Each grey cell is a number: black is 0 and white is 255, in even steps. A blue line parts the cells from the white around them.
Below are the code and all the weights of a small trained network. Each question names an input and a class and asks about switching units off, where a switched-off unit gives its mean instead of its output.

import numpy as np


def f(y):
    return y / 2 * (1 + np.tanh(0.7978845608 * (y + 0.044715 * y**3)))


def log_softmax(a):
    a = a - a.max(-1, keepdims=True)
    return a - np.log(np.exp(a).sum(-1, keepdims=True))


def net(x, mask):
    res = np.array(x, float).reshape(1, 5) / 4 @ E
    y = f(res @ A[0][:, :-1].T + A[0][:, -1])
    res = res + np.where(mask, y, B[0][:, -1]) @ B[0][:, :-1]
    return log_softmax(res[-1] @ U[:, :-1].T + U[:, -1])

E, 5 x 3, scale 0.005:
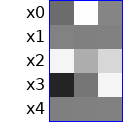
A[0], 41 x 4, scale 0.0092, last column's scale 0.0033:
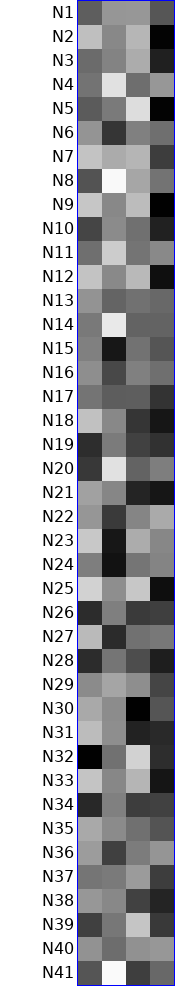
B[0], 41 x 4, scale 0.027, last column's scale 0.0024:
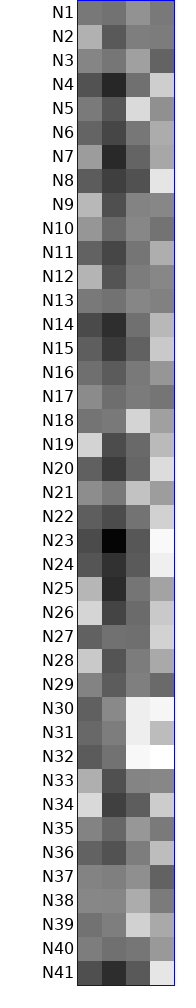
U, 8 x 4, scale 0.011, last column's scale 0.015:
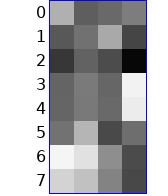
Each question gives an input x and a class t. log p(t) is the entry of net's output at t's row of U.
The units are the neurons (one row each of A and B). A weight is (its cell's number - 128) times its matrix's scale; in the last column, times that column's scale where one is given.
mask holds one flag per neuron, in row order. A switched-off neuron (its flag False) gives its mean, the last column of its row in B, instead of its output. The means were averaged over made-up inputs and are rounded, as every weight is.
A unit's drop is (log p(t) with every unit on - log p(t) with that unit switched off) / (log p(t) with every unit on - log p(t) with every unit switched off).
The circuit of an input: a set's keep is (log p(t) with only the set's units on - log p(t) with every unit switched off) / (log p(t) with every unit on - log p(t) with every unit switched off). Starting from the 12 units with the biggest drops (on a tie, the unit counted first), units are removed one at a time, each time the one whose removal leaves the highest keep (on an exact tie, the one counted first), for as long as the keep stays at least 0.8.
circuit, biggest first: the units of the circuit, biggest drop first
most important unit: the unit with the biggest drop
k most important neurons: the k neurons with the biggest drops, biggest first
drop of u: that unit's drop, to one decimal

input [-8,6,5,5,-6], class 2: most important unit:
N23
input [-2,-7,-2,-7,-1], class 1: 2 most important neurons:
[N30 N31]
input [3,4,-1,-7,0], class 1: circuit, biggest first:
[N30 N31]
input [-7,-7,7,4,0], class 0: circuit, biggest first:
[N25 N9]
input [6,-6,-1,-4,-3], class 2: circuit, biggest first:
[N41 N14]
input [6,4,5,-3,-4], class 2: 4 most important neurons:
[N14 N4 N8 N41]
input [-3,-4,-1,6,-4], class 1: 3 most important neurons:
[N32 N39 N5]
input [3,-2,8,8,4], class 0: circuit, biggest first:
[N25 N7]
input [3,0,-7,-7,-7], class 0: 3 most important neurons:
[N34 N26 N19]
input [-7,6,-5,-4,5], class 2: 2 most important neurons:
[N24 N15]
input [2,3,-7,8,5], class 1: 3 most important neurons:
[N32 N39 N5]
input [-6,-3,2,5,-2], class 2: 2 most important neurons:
[N23 N24]
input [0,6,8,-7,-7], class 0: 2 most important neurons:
[N25 N7]
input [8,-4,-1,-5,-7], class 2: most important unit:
N41
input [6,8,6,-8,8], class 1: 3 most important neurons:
[N31 N30 N18]
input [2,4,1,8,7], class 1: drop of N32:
0.2
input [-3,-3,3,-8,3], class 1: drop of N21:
0.0
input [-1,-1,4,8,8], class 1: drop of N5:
0.1
